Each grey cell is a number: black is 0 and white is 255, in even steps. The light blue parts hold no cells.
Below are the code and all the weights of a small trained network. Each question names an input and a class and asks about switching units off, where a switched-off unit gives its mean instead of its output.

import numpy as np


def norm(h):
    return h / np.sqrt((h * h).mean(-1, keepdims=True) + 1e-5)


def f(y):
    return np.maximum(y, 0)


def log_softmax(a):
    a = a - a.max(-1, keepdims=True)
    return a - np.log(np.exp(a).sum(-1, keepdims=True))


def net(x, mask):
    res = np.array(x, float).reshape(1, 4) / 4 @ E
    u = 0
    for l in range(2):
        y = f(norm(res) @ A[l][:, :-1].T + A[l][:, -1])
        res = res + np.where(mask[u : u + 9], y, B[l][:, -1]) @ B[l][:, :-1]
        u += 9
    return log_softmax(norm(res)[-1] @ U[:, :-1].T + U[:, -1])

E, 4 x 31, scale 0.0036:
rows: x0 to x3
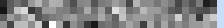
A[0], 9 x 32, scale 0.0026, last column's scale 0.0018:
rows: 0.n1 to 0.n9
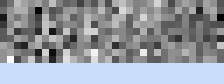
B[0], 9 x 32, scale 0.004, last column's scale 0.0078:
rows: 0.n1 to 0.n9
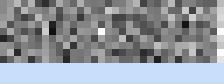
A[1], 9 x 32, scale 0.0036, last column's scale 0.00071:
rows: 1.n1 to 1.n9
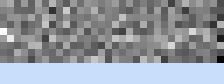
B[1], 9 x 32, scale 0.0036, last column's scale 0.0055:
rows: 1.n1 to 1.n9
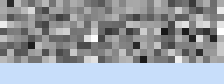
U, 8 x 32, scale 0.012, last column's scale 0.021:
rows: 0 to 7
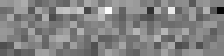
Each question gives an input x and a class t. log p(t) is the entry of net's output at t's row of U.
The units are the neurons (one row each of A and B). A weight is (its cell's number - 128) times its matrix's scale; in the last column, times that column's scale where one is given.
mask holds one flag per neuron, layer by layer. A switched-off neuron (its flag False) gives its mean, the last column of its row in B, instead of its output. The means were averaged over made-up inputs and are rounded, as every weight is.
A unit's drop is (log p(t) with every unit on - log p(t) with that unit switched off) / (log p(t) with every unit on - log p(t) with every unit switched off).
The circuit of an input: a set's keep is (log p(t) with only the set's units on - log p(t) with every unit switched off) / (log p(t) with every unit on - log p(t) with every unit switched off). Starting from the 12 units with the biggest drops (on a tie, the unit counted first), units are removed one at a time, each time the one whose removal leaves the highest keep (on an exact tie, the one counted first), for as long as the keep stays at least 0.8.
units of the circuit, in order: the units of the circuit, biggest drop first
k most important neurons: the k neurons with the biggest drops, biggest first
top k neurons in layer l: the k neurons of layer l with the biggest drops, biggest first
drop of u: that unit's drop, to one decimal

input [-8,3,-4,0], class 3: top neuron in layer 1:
[1.n1]
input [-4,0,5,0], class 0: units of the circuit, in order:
[0.n2; 0.n5]
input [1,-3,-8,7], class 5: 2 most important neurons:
[0.n9; 1.n5]
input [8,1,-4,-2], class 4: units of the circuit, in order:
[0.n8; 1.n4]
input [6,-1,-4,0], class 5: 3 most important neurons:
[0.n9; 0.n5; 1.n4]
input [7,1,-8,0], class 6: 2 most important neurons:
[0.n6; 0.n5]
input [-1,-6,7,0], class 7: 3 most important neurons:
[0.n9; 0.n5; 0.n8]
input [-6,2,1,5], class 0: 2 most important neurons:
[0.n8; 0.n3]
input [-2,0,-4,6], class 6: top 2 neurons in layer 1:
[1.n4; 1.n8]
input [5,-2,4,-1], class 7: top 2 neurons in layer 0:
[0.n5; 0.n8]
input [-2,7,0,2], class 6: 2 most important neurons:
[0.n1; 0.n5]
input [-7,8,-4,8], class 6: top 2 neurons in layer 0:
[0.n2; 0.n1]
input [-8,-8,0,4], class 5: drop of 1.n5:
0.2
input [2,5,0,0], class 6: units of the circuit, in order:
[0.n6]
